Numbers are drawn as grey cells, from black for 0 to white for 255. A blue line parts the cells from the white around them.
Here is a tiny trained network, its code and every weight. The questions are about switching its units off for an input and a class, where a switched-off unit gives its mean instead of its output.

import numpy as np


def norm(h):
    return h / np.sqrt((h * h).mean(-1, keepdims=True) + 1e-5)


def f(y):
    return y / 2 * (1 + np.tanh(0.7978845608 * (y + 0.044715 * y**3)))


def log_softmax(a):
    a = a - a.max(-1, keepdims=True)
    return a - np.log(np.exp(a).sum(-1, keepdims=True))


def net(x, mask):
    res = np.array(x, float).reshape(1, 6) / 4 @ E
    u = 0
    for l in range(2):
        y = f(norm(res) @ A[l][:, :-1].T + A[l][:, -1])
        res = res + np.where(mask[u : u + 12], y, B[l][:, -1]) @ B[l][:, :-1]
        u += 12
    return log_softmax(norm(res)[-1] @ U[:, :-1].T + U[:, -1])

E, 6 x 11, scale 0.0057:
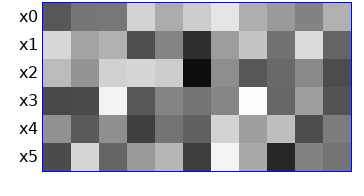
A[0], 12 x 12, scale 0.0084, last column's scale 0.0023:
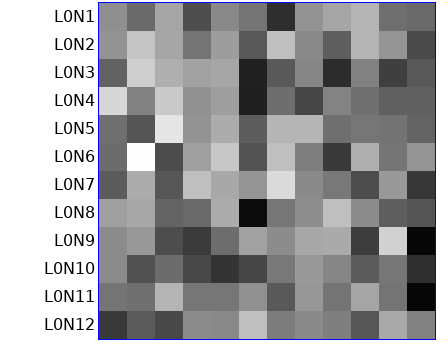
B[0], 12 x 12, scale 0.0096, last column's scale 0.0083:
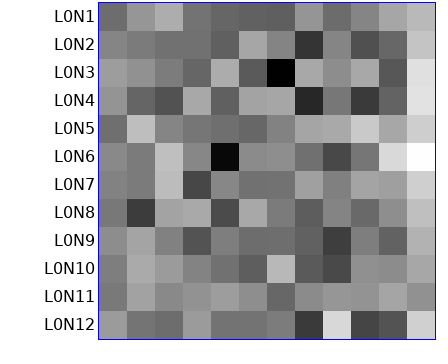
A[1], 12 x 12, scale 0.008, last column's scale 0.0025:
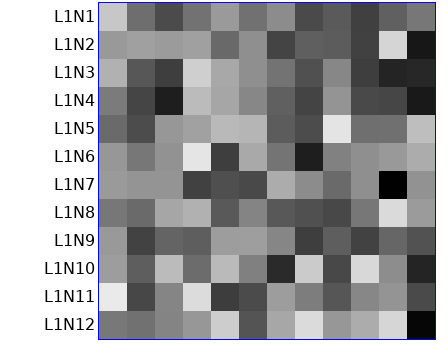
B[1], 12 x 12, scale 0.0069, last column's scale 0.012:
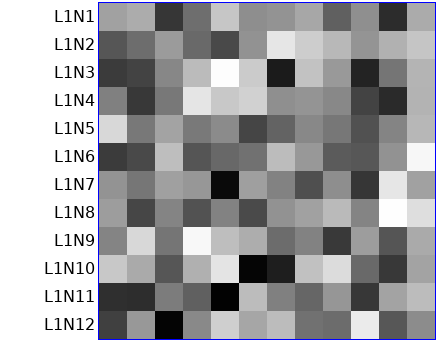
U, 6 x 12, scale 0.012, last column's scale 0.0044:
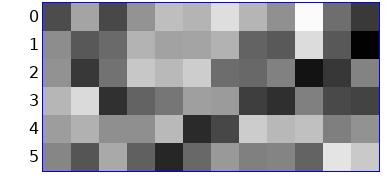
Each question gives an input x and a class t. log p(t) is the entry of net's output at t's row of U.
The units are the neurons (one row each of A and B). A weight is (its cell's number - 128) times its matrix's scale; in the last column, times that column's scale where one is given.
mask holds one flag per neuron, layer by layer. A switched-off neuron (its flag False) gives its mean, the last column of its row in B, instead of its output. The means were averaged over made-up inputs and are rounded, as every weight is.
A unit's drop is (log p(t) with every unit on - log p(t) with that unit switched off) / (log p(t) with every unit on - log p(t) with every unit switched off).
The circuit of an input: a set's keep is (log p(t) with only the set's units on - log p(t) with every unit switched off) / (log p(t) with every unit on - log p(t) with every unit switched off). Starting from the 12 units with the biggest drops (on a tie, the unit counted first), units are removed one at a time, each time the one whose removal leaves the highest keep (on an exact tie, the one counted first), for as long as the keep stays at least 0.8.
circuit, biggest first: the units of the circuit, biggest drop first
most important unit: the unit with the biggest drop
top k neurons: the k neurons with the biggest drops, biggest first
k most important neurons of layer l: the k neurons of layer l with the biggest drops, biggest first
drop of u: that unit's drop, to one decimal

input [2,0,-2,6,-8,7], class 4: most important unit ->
L0N3
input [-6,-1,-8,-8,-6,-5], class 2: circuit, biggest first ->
[L0N6; L1N4]
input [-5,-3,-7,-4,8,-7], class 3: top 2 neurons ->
[L0N6; L0N9]
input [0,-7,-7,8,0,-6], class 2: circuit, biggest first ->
[L0N6; L0N12]
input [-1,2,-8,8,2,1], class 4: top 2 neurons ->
[L0N4; L0N2]
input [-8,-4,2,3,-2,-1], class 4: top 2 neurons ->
[L0N3; L0N6]
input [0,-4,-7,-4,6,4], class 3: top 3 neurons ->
[L0N9; L0N7; L0N4]
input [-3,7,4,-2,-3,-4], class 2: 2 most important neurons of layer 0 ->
[L0N4; L0N6]
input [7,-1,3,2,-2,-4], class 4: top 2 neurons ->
[L0N6; L1N5]
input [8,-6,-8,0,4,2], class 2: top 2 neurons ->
[L0N12; L0N6]
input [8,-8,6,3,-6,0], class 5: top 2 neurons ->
[L0N12; L0N3]
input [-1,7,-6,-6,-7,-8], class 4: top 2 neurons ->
[L0N4; L0N6]
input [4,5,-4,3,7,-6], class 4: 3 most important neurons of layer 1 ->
[L1N10; L1N11; L1N6]
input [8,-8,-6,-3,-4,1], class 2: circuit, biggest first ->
[L0N6]
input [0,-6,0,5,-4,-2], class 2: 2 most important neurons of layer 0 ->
[L0N6; L0N12]
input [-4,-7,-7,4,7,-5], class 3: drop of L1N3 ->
0.2
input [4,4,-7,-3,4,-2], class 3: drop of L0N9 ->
0.4
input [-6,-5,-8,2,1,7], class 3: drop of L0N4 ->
0.2
